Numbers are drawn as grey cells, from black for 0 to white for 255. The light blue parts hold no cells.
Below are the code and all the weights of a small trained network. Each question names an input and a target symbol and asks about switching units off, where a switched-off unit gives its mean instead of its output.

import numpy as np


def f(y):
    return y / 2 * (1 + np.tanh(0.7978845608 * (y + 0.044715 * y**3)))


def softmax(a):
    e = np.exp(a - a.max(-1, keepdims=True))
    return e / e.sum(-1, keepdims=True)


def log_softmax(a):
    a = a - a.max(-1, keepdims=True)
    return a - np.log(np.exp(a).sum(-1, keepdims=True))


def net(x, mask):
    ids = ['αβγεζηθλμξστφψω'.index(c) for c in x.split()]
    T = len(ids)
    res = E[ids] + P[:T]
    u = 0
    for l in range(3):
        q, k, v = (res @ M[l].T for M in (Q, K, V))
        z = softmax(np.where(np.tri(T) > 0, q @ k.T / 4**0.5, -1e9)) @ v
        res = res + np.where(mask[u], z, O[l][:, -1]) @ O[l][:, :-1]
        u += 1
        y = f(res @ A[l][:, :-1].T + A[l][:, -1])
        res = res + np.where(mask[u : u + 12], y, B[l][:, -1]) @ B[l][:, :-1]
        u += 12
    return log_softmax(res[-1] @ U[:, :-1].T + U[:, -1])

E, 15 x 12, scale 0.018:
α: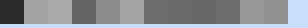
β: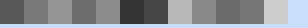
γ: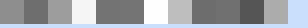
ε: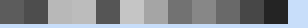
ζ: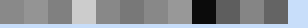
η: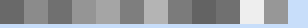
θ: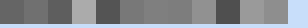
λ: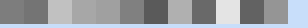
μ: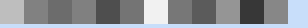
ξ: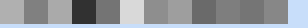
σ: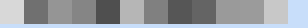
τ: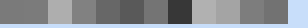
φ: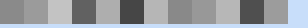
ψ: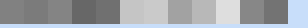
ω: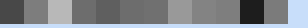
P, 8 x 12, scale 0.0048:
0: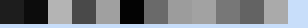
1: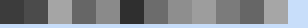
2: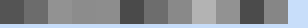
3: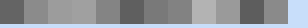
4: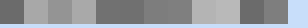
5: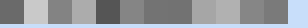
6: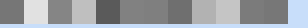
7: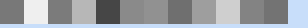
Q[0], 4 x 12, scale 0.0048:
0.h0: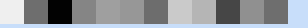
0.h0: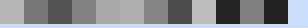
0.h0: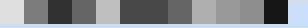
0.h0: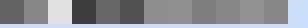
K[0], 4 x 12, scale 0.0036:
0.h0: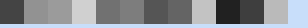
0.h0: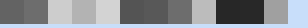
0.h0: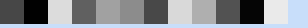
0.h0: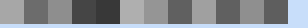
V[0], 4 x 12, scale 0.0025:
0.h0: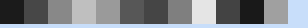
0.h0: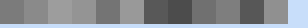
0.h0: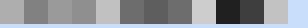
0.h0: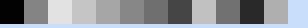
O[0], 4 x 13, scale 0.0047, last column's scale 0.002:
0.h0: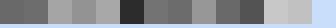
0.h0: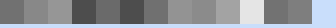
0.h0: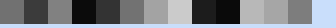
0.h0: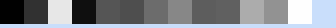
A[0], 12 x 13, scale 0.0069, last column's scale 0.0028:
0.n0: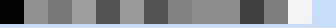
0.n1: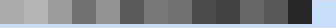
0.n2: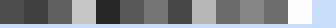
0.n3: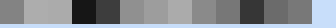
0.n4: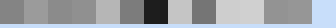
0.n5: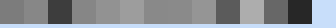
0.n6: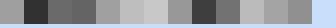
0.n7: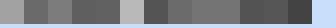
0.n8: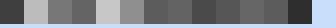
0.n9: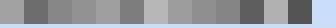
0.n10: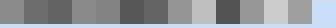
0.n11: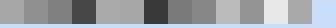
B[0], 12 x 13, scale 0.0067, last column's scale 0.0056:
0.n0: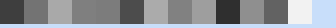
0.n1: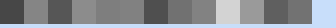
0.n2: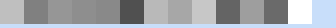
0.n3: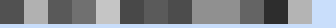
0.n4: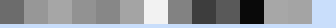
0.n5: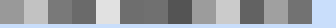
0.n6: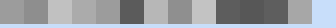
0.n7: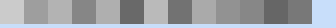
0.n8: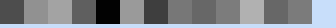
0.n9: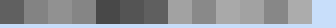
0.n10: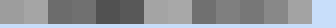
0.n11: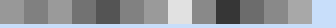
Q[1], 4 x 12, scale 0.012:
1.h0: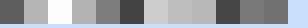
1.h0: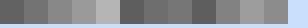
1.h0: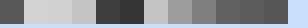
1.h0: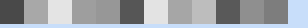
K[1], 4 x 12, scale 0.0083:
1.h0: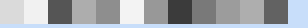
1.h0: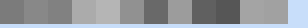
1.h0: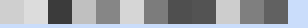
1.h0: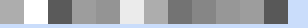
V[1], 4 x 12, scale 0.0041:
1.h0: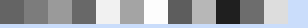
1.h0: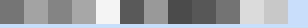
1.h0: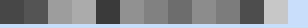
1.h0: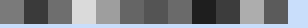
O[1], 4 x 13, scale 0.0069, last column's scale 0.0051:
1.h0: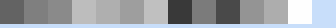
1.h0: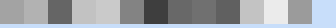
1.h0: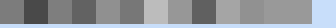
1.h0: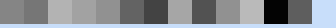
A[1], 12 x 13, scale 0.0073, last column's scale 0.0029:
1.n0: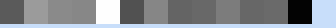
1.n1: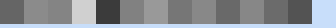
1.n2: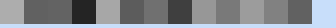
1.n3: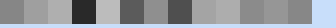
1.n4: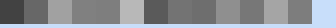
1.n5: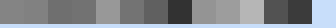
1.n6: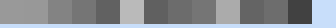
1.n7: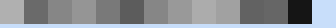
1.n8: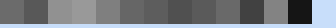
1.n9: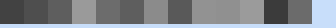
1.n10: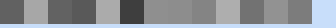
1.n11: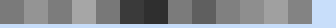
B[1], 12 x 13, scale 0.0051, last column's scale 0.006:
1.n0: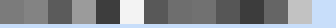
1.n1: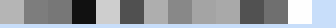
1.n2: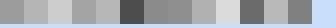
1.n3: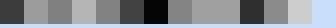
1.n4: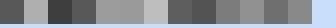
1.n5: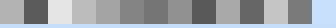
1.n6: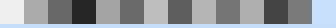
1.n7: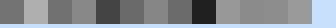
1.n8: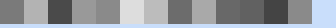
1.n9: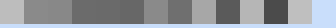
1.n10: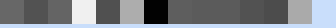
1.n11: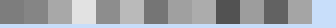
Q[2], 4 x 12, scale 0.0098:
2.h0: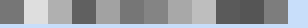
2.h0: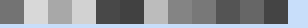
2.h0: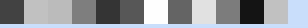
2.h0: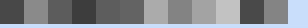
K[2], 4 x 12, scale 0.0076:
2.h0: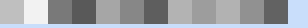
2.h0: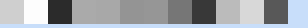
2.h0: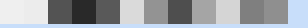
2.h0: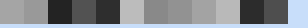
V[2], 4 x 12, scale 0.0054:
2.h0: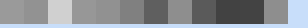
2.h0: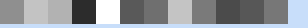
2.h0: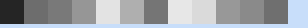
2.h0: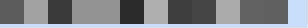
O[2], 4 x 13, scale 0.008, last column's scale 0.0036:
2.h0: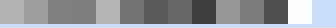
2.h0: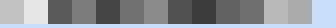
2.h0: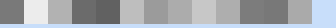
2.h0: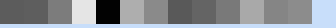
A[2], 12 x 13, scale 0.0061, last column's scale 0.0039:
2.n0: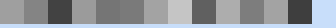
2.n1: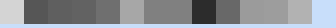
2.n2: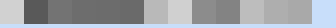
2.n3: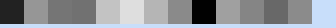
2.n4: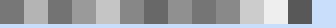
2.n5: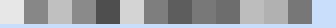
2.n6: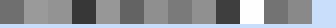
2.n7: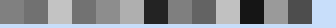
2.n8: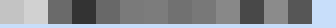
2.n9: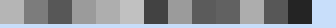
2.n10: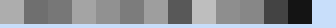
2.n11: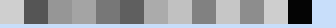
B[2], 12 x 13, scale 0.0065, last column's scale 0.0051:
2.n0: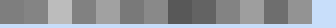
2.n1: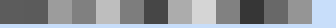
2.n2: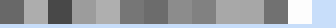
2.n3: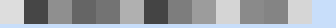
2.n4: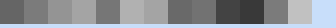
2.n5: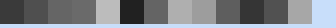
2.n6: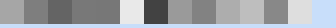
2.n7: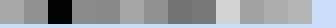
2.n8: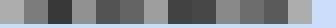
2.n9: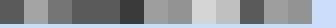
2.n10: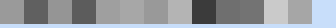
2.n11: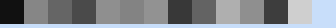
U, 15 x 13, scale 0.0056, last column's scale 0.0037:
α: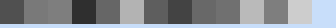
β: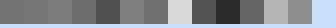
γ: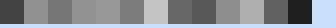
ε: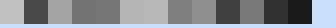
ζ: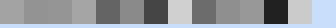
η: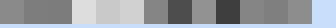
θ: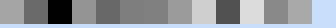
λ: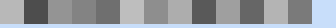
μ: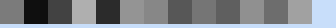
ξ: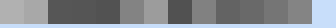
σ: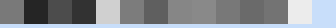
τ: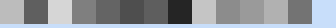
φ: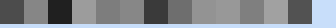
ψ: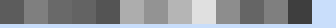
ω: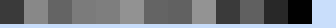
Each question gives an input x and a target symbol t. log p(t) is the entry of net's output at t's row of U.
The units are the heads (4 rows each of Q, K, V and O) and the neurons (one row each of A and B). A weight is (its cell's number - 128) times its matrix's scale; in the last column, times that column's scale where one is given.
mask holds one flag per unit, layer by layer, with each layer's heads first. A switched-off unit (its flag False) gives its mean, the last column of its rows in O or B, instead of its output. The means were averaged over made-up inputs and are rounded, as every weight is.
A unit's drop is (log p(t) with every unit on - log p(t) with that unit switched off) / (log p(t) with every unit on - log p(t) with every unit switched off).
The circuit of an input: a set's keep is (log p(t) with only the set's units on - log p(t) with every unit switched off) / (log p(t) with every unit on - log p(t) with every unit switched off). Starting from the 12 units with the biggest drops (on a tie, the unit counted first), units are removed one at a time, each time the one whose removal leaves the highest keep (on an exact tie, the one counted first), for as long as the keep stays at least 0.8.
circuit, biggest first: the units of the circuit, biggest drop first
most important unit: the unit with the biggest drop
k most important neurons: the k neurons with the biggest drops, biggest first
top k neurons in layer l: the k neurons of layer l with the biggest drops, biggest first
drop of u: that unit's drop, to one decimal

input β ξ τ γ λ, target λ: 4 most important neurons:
(2.n3; 0.n4; 0.n2; 1.n1)
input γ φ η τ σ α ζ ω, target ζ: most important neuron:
(0.n11)
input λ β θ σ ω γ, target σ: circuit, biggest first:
(2.h0; 1.n1)
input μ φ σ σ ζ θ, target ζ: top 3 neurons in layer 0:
(0.n11; 0.n1; 0.n2)
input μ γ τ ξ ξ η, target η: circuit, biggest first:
(1.h0; 2.n4; 0.n5)
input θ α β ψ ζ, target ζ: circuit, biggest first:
(1.h0; 0.n1)
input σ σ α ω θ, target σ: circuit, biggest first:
(2.h0; 1.n1)
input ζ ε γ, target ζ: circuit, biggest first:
(1.h0; 0.n9)
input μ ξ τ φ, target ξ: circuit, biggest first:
(2.h0; 2.n8)
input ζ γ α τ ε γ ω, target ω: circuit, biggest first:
(0.n3; 0.n0)
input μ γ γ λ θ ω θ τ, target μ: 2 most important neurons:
(0.n0; 1.n7)
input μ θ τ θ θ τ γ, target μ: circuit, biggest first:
(2.h0; 0.h0)
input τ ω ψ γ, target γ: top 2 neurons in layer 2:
(2.n11; 2.n2)
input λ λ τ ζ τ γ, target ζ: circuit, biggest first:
(1.h0)
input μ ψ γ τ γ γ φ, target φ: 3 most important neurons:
(1.n3; 2.n7; 1.n10)
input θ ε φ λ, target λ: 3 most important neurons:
(0.n4; 2.n3; 0.n2)
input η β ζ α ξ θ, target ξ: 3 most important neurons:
(2.n8; 0.n3; 0.n11)
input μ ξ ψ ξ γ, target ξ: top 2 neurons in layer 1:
(1.n10; 1.n6)
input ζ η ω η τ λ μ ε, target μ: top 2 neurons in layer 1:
(1.n7; 1.n11)
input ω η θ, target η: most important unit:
1.h0
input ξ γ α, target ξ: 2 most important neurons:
(2.n8; 0.n3)
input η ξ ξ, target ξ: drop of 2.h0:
0.4
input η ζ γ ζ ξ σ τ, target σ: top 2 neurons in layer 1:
(1.n3; 1.n1)
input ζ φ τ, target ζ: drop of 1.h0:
1.2
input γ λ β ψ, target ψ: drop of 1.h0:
0.2
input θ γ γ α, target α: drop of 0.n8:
0.3
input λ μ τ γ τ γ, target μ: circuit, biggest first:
(2.h0)
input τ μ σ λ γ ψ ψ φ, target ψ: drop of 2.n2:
0.1
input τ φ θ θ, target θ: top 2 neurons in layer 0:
(0.n2; 0.n4)
